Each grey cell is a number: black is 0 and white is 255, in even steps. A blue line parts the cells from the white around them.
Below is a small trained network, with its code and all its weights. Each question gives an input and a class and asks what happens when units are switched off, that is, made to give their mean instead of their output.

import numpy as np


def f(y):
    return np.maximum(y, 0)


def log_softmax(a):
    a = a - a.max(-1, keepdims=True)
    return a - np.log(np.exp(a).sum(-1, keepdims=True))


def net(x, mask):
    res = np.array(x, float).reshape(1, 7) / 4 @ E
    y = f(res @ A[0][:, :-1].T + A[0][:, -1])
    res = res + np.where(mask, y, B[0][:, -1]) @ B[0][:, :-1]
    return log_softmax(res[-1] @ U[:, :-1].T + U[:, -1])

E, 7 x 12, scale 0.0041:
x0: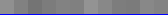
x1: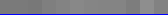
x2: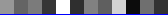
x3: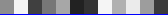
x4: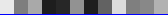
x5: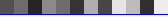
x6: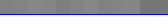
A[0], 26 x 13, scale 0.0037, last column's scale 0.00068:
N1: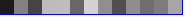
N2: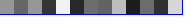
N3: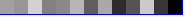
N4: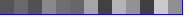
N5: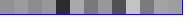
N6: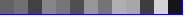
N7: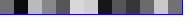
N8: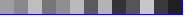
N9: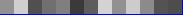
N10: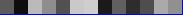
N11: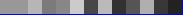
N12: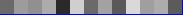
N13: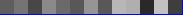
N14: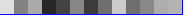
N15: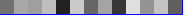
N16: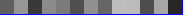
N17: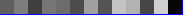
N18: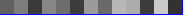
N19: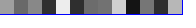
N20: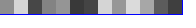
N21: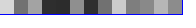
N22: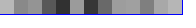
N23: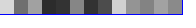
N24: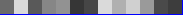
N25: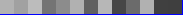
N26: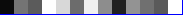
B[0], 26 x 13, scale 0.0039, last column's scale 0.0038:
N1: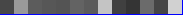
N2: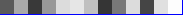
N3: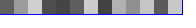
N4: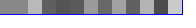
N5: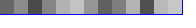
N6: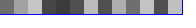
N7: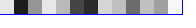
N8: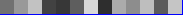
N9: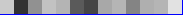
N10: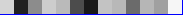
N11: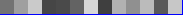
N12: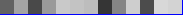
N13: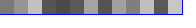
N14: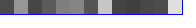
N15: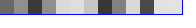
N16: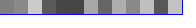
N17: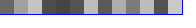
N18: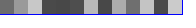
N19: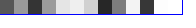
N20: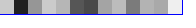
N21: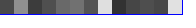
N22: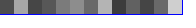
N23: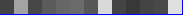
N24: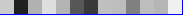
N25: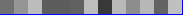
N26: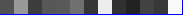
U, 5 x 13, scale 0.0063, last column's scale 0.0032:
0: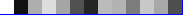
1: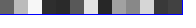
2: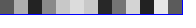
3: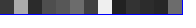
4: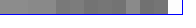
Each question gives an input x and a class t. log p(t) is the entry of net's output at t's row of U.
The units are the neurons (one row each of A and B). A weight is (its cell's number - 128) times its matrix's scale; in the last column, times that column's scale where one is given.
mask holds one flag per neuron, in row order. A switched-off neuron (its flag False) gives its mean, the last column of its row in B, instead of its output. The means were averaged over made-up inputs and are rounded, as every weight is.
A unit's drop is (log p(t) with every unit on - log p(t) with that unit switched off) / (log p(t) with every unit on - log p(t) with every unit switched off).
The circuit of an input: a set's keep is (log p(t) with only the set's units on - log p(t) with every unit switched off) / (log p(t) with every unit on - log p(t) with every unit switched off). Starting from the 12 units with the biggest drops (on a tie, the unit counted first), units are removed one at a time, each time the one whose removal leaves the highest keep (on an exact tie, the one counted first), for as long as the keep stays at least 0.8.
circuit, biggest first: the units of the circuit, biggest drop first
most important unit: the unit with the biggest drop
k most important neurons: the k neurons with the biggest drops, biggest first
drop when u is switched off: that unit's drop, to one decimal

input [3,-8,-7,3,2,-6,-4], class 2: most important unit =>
N15
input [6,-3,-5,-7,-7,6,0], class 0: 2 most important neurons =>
[N7, N10]
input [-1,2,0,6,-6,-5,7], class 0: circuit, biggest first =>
[N24, N20]
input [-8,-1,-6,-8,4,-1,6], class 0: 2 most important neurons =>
[N7, N10]
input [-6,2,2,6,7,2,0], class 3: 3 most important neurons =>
[N23, N21, N14]
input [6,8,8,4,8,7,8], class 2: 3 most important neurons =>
[N19, N2, N26]
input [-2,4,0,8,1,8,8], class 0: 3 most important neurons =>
[N24, N20, N9]
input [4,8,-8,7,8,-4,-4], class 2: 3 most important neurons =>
[N15, N12, N5]
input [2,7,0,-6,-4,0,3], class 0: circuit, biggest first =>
[N7, N10]
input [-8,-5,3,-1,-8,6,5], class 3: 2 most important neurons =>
[N26, N1]
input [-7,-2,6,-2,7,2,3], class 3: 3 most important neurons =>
[N23, N21, N14]
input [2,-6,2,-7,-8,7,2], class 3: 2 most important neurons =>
[N26, N1]
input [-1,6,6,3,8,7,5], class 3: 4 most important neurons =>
[N23, N21, N14, N22]
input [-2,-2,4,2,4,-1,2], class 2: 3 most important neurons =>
[N19, N2, N26]
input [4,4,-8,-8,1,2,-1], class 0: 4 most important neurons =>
[N7, N10, N19, N2]
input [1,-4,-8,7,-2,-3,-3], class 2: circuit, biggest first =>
[N15]
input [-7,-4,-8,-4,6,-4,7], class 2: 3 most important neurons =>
[N15, N12, N5]
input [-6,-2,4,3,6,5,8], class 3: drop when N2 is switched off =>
-0.1
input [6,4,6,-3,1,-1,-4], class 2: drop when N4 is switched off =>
0.0
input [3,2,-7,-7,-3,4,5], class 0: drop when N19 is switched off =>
0.2
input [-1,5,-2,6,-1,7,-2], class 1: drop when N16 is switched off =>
0.2
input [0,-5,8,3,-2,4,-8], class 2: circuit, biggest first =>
[N19]
